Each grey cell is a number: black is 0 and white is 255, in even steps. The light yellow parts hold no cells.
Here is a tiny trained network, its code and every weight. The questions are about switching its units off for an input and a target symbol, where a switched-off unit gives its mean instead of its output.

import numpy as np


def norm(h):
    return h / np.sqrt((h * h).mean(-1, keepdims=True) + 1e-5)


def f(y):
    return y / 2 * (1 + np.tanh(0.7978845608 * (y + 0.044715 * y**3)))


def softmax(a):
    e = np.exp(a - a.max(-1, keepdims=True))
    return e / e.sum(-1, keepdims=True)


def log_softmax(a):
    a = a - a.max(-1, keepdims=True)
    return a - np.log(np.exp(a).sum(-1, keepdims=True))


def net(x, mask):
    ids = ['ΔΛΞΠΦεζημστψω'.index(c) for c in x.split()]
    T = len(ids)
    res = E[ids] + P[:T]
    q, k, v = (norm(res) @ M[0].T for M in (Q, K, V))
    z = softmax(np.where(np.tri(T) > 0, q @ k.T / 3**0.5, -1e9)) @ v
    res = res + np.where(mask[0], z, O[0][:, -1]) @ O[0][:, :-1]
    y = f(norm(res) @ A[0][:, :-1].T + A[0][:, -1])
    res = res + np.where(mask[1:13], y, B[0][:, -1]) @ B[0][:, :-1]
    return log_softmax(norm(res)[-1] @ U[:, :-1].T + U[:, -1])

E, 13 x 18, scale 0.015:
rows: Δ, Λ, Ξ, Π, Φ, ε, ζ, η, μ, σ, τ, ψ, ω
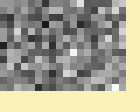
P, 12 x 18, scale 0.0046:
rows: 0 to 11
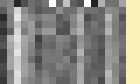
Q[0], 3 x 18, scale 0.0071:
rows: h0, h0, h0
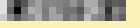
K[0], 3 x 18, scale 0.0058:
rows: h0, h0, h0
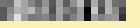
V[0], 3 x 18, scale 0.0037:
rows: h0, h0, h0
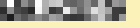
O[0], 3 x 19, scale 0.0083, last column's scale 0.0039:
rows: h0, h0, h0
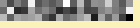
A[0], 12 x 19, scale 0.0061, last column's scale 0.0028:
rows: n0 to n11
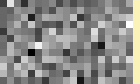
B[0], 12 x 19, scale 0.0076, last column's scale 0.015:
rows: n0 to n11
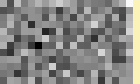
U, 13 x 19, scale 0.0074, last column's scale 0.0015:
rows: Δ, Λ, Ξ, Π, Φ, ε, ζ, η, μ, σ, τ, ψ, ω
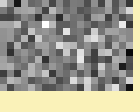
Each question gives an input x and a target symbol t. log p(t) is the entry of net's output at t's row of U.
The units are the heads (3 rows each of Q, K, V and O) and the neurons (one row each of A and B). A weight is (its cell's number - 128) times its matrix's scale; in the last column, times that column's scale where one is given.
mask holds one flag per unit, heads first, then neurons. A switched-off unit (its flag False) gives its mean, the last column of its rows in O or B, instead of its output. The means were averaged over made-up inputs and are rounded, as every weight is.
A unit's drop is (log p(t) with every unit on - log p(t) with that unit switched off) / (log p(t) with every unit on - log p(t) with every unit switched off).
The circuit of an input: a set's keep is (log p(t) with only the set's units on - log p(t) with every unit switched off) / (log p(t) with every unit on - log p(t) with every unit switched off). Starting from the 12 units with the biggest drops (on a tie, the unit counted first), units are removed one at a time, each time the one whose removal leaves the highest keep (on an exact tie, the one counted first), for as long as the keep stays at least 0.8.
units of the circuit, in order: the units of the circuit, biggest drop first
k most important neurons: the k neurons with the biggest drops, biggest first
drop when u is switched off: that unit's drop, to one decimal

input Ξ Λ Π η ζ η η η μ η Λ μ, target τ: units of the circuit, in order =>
(h0 n10)
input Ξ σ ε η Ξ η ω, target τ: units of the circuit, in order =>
(h0 n4 n10)
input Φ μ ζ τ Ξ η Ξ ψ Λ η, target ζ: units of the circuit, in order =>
(h0)
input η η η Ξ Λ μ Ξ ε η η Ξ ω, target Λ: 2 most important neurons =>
(n7 n10)
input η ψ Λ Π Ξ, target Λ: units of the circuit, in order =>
(h0 n4 n0 n3)
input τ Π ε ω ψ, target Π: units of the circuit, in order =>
(h0 n0)
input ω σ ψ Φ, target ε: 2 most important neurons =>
(n0 n2)
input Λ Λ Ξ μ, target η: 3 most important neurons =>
(n0 n5 n9)
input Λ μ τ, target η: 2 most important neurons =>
(n5 n0)
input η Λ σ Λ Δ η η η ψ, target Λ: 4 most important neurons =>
(n3 n4 n7 n5)
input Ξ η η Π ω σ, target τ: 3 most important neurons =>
(n7 n4 n3)
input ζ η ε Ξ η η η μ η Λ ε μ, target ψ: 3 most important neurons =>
(n0 n3 n1)
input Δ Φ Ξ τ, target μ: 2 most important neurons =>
(n5 n2)
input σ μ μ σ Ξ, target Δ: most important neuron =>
(n4)
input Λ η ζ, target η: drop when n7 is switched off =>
-0.1
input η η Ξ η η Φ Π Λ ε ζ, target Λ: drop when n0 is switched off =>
0.2
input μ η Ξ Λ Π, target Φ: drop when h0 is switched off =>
0.9
